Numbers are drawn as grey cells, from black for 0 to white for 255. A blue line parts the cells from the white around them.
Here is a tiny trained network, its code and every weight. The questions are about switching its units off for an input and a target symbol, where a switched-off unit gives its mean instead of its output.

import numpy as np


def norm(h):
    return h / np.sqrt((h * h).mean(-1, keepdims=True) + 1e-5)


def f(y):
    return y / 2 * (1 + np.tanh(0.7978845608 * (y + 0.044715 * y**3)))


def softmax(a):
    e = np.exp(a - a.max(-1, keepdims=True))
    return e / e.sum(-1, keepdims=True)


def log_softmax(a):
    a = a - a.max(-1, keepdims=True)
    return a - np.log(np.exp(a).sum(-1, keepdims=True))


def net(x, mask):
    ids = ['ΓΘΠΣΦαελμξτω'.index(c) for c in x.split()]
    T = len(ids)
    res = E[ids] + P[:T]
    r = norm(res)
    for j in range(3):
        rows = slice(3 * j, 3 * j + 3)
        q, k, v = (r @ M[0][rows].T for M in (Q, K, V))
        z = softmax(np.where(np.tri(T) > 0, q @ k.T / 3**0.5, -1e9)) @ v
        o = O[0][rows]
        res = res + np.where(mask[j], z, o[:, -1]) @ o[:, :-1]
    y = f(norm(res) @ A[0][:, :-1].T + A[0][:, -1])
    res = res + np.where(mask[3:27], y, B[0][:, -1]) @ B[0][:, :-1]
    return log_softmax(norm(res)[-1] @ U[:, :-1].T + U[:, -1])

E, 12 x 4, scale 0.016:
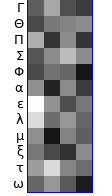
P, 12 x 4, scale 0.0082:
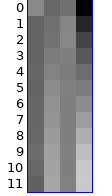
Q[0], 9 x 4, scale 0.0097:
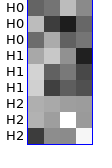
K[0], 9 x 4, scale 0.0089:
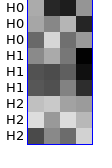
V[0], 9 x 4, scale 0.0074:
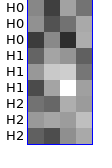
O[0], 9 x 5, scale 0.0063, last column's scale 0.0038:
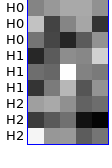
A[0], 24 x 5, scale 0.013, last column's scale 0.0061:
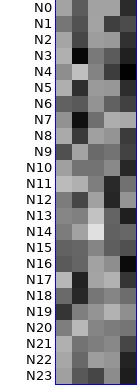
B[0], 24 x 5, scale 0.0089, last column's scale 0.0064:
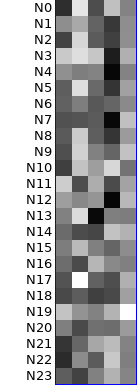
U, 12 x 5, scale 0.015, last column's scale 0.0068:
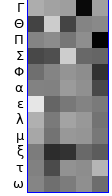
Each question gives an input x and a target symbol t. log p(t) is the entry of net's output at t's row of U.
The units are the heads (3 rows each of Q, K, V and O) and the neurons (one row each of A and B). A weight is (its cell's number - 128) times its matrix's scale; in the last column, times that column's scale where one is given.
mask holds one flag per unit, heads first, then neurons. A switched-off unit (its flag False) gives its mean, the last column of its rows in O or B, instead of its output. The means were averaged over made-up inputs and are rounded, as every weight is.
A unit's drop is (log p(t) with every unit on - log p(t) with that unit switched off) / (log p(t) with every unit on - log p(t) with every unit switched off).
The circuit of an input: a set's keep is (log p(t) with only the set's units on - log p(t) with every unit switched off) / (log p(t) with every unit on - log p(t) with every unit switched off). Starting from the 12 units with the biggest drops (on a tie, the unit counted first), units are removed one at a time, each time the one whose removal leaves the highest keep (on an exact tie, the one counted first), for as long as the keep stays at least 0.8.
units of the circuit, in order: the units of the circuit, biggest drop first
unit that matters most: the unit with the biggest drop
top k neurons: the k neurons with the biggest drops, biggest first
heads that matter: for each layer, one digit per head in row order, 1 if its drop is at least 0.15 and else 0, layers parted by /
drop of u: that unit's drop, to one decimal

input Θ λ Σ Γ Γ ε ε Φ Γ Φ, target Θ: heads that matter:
011
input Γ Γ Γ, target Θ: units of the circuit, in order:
H2, H1, N12
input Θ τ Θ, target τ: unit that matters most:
H1
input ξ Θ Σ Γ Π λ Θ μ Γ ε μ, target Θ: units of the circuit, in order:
H0, N0
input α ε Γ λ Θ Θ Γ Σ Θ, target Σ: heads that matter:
111
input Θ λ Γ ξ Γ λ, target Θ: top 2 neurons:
N0, N22
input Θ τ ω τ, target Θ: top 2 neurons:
N14, N12
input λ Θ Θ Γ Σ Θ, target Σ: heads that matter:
110
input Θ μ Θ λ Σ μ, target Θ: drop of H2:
0.2
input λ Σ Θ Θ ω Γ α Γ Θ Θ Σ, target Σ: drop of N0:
0.1
